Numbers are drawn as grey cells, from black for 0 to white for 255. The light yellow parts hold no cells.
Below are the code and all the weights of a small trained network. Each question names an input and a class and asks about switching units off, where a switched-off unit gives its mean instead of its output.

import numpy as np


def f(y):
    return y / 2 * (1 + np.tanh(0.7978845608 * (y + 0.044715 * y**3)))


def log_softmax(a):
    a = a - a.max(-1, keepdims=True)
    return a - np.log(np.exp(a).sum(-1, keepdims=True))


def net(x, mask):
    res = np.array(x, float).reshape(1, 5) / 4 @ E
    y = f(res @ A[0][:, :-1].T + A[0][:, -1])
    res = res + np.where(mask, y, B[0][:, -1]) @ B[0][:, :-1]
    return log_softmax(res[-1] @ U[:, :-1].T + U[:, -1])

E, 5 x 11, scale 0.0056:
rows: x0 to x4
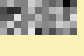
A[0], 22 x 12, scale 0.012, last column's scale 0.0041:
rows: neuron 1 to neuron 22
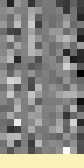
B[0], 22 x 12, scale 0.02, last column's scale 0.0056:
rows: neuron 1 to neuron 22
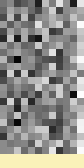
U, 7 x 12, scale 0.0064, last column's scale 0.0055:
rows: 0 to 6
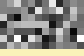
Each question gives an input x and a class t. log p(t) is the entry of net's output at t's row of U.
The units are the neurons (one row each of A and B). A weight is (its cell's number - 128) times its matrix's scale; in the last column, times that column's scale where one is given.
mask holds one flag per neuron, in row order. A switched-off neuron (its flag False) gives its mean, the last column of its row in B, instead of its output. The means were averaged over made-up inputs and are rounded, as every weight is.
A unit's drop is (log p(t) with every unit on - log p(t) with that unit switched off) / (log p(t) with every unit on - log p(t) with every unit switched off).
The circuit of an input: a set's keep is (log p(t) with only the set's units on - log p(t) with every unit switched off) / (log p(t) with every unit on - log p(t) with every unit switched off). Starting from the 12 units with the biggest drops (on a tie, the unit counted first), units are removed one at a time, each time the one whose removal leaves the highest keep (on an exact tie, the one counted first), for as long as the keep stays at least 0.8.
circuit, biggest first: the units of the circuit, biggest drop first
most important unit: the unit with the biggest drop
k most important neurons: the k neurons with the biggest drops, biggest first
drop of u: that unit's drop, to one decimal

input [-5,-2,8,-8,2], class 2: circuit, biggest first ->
(neuron 18)
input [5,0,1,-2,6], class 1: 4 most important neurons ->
(neuron 4; neuron 22; neuron 7; neuron 10)
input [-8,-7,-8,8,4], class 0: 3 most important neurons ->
(neuron 22; neuron 10; neuron 18)
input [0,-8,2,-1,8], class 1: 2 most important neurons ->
(neuron 4; neuron 7)
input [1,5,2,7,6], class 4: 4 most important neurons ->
(neuron 14; neuron 6; neuron 21; neuron 13)
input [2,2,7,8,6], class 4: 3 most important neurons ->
(neuron 14; neuron 6; neuron 9)
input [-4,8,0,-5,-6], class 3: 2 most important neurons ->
(neuron 19; neuron 5)
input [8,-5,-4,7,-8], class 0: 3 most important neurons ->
(neuron 8; neuron 17; neuron 2)
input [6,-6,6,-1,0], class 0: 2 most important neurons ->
(neuron 8; neuron 17)
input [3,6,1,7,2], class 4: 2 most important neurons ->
(neuron 14; neuron 6)
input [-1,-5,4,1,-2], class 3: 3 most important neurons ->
(neuron 12; neuron 9; neuron 20)
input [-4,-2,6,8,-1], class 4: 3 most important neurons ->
(neuron 14; neuron 6; neuron 9)
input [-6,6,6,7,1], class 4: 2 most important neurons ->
(neuron 14; neuron 6)
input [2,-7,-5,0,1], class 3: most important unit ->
neuron 12
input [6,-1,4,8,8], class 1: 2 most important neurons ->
(neuron 4; neuron 7)
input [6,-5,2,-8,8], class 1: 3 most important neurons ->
(neuron 4; neuron 7; neuron 14)
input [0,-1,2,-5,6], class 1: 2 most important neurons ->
(neuron 4; neuron 14)
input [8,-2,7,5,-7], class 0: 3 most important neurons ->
(neuron 8; neuron 17; neuron 2)
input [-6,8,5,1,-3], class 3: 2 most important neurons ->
(neuron 19; neuron 5)
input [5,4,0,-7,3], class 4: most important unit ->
neuron 1
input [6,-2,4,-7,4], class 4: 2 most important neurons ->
(neuron 1; neuron 22)
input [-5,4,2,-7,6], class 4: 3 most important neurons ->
(neuron 1; neuron 21; neuron 13)
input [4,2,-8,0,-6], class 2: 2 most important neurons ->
(neuron 9; neuron 4)
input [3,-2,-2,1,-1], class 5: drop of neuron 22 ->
0.3
